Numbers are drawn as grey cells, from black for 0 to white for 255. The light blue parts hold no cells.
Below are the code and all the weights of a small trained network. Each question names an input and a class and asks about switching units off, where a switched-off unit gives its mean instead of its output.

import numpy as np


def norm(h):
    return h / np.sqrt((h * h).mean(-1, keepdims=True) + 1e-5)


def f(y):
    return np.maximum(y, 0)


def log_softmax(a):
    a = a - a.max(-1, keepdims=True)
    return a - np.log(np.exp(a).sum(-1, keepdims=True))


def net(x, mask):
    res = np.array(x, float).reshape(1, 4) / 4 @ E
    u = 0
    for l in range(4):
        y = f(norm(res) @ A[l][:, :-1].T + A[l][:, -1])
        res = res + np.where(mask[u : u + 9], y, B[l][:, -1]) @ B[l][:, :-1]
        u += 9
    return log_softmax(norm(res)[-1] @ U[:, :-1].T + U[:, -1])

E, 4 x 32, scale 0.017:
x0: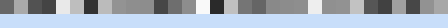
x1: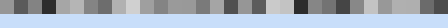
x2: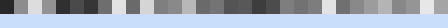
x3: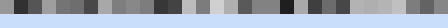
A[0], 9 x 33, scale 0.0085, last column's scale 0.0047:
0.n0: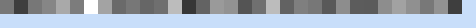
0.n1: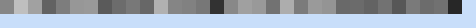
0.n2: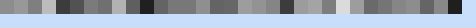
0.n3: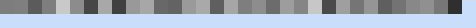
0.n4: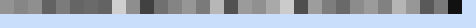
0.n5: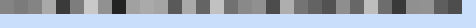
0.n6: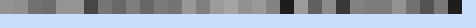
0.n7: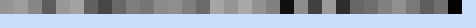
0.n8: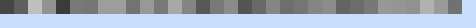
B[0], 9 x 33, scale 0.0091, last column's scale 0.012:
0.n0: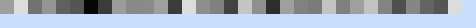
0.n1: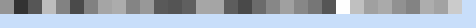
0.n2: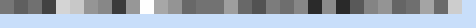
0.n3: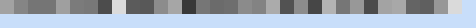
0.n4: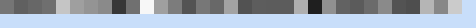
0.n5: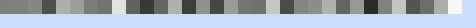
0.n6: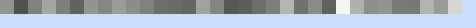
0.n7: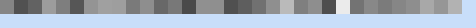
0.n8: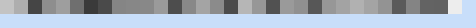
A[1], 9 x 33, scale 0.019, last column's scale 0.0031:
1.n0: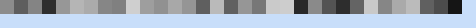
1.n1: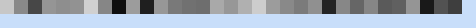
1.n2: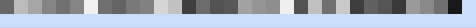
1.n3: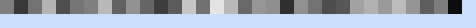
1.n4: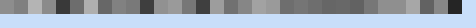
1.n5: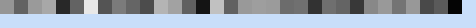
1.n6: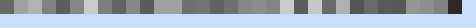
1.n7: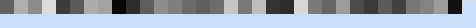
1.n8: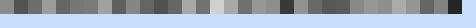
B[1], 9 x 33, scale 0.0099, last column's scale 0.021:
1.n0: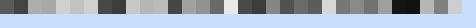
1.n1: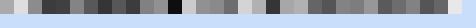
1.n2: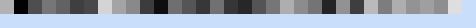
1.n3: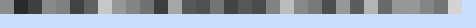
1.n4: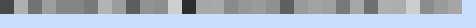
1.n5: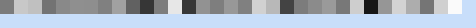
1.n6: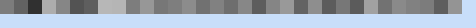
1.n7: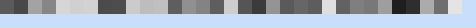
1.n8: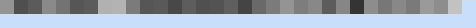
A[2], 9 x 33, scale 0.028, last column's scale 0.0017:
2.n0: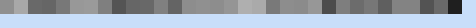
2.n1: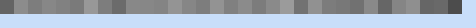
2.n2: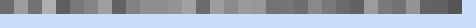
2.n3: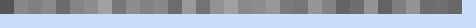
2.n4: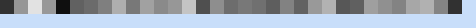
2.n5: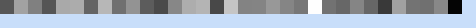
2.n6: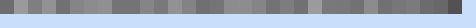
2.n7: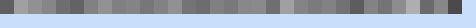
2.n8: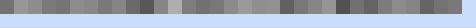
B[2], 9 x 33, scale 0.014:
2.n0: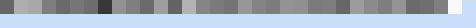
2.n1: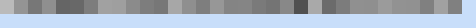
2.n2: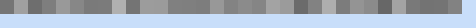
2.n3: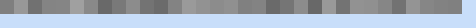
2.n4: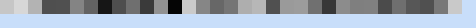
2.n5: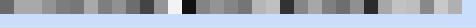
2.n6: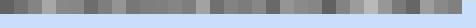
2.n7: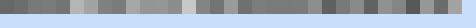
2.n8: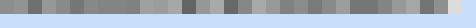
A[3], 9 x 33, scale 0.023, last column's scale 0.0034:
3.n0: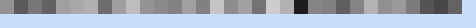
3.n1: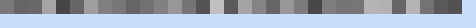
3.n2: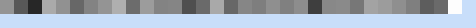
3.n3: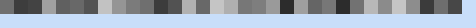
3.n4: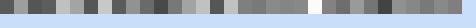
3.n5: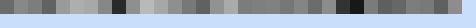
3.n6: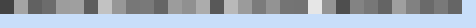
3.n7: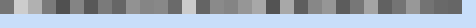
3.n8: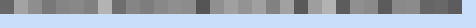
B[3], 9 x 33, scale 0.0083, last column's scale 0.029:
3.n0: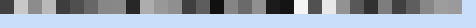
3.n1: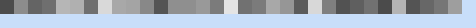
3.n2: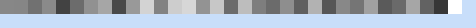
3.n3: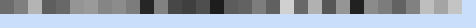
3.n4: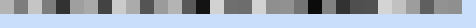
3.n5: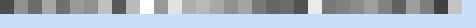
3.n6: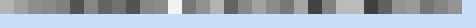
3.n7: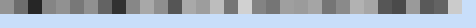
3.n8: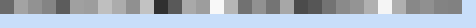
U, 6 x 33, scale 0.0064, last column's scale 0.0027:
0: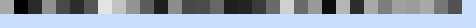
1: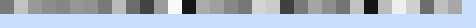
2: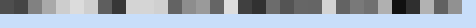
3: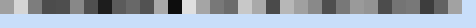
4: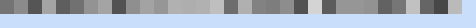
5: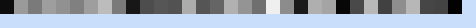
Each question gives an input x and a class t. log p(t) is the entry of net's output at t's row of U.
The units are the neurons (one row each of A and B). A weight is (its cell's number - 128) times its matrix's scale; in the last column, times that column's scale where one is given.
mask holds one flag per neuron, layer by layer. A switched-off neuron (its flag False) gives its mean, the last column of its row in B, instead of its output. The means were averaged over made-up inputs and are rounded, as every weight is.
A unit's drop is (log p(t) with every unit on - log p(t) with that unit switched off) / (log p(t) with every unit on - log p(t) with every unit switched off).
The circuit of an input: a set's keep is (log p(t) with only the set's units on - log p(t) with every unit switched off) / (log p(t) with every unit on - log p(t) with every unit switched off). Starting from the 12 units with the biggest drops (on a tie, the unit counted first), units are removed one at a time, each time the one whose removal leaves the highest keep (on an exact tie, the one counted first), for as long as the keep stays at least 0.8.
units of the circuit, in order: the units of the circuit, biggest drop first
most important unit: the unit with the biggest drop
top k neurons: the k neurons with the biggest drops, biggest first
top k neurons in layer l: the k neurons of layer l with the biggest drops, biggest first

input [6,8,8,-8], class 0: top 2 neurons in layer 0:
(0.n0 0.n2)
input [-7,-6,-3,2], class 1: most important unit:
1.n5
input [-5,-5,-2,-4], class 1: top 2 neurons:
(1.n5 0.n4)
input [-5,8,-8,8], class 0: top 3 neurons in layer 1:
(1.n3 1.n8 1.n7)
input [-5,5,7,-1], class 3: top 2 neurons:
(2.n4 0.n8)
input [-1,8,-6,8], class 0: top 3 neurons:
(1.n3 1.n8 0.n2)
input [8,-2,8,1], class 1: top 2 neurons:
(2.n5 0.n0)
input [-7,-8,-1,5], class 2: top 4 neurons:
(1.n7 0.n3 0.n2 2.n5)
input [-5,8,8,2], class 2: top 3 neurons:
(1.n0 0.n0 1.n1)
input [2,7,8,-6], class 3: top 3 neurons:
(2.n4 1.n7 0.n2)
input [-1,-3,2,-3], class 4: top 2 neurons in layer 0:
(0.n1 0.n8)
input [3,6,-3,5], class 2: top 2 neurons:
(1.n0 0.n1)
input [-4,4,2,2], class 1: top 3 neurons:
(0.n2 1.n5 1.n7)
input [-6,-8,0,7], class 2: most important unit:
1.n7
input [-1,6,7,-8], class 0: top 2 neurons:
(1.n2 0.n0)
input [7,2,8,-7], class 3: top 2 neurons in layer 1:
(1.n5 1.n3)
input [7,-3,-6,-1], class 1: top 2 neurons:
(2.n5 0.n3)
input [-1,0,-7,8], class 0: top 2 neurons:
(1.n3 1.n8)
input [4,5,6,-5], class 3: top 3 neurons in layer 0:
(0.n2 0.n7 0.n6)
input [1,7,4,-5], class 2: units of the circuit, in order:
(1.n0)
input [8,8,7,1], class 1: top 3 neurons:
(1.n7 2.n5 0.n2)
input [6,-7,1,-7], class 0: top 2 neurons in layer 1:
(1.n2 1.n0)
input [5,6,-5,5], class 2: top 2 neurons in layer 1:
(1.n0 1.n5)
